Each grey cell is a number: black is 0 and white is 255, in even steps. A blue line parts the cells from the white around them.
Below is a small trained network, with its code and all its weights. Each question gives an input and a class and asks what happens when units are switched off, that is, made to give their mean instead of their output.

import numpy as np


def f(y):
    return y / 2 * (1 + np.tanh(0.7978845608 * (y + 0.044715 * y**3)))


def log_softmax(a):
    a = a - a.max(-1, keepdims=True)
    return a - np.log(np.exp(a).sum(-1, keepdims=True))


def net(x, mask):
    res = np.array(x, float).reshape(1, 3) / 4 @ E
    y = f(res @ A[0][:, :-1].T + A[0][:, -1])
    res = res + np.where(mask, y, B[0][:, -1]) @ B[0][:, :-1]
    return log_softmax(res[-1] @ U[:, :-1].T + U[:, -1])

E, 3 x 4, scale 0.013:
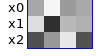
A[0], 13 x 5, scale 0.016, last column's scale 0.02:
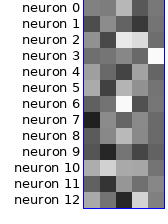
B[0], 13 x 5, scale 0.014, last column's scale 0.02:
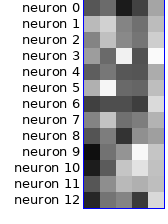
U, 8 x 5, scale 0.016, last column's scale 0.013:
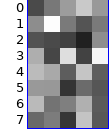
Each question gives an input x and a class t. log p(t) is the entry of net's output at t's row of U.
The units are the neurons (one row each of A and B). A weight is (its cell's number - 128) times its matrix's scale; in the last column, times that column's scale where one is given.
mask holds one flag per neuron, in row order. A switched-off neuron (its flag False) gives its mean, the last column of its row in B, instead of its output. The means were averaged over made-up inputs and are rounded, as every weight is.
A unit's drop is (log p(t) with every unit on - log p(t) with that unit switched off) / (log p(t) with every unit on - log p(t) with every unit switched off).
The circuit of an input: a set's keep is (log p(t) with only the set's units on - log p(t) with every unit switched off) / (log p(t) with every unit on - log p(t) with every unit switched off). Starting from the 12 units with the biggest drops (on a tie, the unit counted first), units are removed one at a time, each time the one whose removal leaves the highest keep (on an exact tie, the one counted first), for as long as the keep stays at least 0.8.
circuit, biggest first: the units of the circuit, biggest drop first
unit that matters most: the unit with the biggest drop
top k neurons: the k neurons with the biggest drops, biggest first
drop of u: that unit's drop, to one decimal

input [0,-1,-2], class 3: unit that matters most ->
neuron 6
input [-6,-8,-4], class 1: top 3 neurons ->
neuron 1; neuron 7; neuron 10
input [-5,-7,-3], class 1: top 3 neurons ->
neuron 1; neuron 10; neuron 7
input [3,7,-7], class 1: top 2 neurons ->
neuron 5; neuron 6
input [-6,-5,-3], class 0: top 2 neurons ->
neuron 9; neuron 5
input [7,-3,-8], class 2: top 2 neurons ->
neuron 12; neuron 9
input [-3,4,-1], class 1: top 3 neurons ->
neuron 5; neuron 10; neuron 2
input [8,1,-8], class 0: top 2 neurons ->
neuron 10; neuron 6
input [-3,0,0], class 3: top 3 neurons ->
neuron 10; neuron 8; neuron 3
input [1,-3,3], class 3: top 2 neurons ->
neuron 5; neuron 2
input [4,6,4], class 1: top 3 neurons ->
neuron 5; neuron 2; neuron 9
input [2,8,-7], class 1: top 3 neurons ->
neuron 5; neuron 2; neuron 6
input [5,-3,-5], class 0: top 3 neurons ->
neuron 6; neuron 10; neuron 0
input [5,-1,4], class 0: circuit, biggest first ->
neuron 10
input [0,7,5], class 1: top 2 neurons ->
neuron 5; neuron 2
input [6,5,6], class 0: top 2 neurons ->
neuron 10; neuron 12
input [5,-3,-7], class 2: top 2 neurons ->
neuron 12; neuron 9
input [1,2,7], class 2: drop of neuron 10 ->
0.0
